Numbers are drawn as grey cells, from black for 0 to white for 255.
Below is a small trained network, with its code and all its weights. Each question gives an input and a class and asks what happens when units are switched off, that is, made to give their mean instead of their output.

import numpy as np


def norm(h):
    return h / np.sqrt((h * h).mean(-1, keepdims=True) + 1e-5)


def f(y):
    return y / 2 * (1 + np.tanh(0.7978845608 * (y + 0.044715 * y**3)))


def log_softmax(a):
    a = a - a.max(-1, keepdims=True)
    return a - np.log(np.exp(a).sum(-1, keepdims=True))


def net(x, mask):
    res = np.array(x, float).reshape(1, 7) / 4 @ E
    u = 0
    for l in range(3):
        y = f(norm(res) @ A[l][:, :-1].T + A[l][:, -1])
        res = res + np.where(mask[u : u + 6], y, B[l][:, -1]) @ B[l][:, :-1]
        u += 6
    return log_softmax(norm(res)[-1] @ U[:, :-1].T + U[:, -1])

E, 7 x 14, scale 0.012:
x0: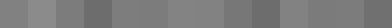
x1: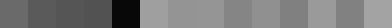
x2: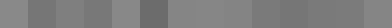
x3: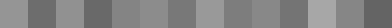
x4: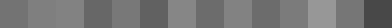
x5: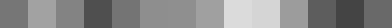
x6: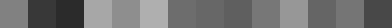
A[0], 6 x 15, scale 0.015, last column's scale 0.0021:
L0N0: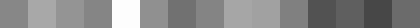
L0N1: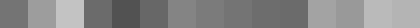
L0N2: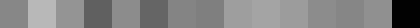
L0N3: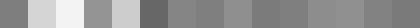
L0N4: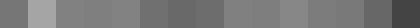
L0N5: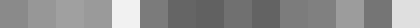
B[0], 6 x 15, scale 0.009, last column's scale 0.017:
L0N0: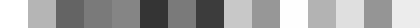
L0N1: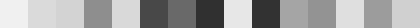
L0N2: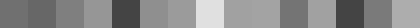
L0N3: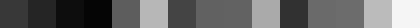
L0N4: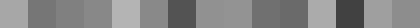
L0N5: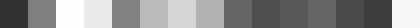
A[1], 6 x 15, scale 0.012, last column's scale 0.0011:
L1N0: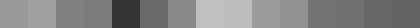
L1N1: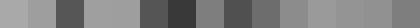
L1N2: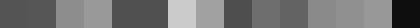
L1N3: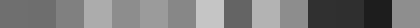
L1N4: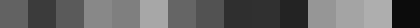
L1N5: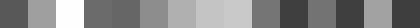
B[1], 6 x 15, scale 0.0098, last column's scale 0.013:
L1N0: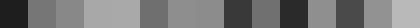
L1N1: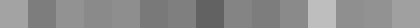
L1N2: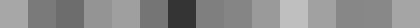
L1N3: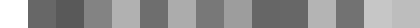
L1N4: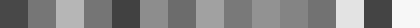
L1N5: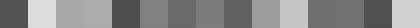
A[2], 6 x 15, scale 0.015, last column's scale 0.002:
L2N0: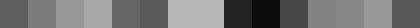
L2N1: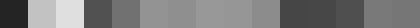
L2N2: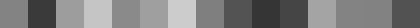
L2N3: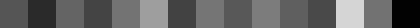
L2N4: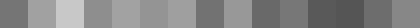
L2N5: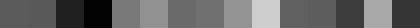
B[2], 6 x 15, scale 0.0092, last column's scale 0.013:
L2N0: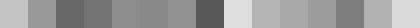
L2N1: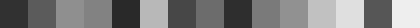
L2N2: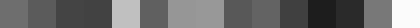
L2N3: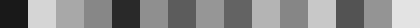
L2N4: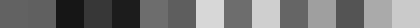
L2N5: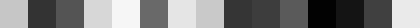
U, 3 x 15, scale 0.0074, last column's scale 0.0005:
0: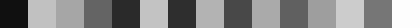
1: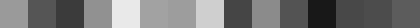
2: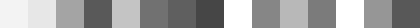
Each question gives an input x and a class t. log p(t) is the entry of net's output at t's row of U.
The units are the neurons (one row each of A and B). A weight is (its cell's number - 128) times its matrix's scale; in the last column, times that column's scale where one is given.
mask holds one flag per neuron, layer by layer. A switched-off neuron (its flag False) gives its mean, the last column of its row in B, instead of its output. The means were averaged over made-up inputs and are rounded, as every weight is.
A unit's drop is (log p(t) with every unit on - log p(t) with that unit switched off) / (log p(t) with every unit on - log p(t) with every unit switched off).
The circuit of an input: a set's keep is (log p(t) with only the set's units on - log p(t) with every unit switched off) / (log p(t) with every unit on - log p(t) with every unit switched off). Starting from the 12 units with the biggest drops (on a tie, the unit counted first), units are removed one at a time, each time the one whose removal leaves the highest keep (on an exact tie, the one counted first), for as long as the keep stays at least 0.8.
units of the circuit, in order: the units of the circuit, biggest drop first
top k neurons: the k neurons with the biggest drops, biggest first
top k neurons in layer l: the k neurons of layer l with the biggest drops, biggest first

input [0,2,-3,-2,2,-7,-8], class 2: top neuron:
(L0N1)
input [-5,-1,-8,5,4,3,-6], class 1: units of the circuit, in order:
(L0N3, L2N5)
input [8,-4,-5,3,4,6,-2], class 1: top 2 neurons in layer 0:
(L0N3, L0N1)
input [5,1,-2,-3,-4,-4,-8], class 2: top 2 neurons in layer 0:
(L0N1, L0N5)
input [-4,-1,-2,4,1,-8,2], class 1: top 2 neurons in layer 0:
(L0N3, L0N5)
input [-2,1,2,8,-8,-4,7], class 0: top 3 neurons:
(L0N5, L1N4, L2N3)
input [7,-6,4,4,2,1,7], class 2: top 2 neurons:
(L0N0, L2N5)
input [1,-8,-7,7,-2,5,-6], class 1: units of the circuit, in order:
(L0N3, L2N5)
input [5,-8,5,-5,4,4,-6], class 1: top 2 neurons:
(L0N3, L0N0)
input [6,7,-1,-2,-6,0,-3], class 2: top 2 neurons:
(L0N1, L0N5)
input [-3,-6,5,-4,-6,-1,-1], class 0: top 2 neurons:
(L0N5, L0N3)
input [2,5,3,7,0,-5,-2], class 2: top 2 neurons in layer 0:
(L0N1, L0N3)
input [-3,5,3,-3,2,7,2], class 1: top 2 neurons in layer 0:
(L0N1, L0N5)
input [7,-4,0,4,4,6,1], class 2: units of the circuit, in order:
(L0N0)
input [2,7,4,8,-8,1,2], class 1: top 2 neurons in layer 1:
(L1N5, L1N4)
